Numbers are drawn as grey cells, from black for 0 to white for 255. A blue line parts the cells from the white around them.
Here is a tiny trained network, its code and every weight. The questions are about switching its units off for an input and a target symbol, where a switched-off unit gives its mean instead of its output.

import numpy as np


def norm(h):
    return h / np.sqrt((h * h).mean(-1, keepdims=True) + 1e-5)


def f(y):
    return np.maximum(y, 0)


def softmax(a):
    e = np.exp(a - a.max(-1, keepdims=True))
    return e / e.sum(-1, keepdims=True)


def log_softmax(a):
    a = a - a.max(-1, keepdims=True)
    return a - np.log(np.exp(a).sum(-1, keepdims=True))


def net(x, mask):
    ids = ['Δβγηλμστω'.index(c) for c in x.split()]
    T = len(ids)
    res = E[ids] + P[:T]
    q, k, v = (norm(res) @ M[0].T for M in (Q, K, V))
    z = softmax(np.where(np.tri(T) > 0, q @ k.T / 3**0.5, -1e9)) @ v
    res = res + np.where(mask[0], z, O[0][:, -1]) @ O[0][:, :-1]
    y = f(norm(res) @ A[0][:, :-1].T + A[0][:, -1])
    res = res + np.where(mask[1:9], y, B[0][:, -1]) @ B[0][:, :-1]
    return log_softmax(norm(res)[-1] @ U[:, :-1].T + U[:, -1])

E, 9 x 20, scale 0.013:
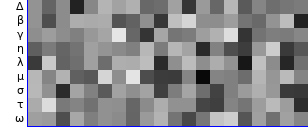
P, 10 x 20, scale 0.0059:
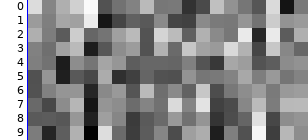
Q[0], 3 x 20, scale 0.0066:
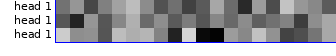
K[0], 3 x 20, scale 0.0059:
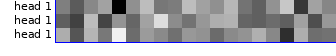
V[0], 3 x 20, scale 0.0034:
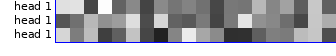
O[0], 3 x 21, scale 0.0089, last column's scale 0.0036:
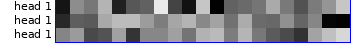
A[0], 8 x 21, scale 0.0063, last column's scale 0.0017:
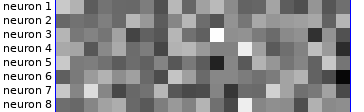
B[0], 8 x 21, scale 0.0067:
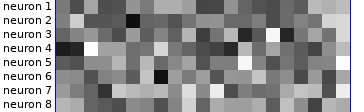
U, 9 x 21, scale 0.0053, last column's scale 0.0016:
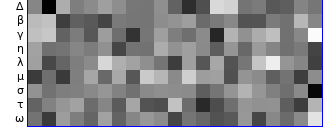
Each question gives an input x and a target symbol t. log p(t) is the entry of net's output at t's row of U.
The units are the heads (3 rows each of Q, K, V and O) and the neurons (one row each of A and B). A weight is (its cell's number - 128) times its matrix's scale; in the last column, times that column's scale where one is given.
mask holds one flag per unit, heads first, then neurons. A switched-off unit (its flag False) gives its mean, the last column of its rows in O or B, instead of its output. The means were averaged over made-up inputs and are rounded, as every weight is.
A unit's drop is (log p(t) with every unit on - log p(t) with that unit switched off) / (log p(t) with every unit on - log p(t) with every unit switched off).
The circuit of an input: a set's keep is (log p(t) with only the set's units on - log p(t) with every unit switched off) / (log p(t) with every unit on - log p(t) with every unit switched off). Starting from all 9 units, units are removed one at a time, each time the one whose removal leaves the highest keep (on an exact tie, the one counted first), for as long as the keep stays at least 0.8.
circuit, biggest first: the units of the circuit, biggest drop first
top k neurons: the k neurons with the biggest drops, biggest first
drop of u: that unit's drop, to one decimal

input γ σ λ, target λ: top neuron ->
neuron 7
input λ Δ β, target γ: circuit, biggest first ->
head 1; neuron 5; neuron 6
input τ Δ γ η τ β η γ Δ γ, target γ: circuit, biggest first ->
head 1; neuron 5; neuron 4
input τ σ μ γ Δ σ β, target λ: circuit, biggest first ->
head 1; neuron 7; neuron 5
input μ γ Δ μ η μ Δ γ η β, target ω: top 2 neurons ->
neuron 3; neuron 1
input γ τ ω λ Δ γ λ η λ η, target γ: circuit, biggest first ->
head 1; neuron 6; neuron 5
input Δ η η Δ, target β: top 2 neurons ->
neuron 2; neuron 7
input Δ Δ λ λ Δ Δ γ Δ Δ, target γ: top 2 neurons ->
neuron 5; neuron 4
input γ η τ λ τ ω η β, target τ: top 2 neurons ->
neuron 5; neuron 2
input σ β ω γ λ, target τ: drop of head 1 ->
0.6
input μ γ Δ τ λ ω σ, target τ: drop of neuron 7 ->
0.0
